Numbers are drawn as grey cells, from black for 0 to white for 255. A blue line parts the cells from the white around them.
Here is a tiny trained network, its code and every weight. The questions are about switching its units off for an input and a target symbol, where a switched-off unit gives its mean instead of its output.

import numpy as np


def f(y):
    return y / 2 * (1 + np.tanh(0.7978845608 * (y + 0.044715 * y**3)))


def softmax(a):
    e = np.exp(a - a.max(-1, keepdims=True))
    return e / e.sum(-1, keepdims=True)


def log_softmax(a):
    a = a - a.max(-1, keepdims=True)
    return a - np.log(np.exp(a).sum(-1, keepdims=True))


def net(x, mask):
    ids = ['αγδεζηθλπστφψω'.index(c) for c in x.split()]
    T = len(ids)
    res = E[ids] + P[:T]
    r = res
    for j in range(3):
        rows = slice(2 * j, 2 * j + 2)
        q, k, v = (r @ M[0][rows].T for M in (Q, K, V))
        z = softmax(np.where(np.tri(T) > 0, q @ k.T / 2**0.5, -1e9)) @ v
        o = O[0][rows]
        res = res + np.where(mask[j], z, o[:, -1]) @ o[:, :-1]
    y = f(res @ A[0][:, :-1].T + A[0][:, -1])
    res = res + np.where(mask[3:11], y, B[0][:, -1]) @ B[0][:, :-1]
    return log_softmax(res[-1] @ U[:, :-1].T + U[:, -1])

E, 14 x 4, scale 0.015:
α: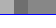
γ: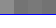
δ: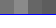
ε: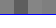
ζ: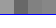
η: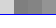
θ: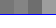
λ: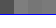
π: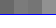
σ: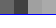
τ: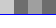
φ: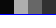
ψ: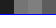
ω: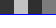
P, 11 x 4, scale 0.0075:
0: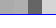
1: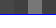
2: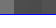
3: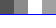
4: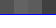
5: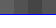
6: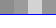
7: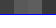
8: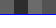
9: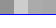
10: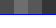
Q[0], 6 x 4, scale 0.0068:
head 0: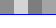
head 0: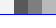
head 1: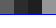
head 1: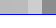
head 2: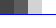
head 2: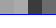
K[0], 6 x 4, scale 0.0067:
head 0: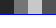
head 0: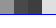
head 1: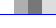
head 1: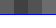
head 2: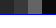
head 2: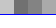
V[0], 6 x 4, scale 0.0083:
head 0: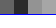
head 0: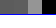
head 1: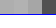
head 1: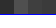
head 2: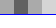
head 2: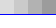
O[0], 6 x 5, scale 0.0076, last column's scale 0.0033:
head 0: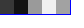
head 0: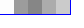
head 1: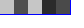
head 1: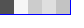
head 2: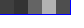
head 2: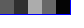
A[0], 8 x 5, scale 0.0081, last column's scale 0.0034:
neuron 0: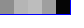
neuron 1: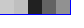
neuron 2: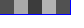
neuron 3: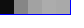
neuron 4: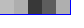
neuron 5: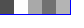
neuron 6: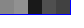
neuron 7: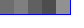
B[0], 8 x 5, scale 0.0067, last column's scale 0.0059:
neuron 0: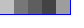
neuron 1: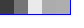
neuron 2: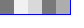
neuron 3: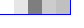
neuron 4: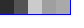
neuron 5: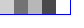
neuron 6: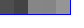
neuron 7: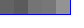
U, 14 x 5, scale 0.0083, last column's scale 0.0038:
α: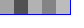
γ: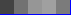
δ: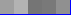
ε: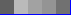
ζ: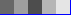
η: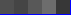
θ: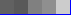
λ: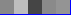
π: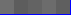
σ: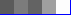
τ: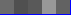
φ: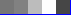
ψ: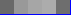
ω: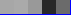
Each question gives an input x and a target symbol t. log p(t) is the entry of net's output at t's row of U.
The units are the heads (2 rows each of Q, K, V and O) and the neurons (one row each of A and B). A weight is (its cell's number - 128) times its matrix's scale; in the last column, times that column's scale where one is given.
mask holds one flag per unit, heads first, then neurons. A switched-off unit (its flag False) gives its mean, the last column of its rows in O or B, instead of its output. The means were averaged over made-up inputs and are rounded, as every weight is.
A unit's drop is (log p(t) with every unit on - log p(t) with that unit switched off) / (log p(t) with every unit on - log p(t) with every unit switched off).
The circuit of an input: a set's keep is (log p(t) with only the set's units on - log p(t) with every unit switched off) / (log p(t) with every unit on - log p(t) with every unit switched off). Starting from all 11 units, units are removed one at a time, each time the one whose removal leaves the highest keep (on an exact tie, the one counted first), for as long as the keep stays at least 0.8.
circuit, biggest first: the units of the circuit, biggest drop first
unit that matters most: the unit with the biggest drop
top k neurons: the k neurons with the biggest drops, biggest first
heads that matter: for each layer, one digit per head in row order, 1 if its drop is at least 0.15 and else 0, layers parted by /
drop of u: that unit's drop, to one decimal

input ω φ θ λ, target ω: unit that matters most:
neuron 5
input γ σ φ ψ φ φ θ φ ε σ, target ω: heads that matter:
011
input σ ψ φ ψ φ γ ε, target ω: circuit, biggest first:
head 2; neuron 5; neuron 0
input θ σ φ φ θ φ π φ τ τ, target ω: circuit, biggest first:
head 1; neuron 5; neuron 0; head 2
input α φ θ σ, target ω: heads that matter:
001
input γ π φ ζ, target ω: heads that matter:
011
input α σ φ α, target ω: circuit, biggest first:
head 2; neuron 5; neuron 0
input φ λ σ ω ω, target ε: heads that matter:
010
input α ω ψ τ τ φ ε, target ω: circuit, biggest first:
head 2; neuron 5; head 1; neuron 0
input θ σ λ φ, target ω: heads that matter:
000
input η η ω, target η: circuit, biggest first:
head 1; head 2; neuron 6
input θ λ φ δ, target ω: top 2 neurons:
neuron 5; neuron 0
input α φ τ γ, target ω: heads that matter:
011
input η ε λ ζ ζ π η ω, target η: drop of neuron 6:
0.1
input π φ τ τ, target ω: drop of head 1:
0.4
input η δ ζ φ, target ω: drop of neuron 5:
0.5
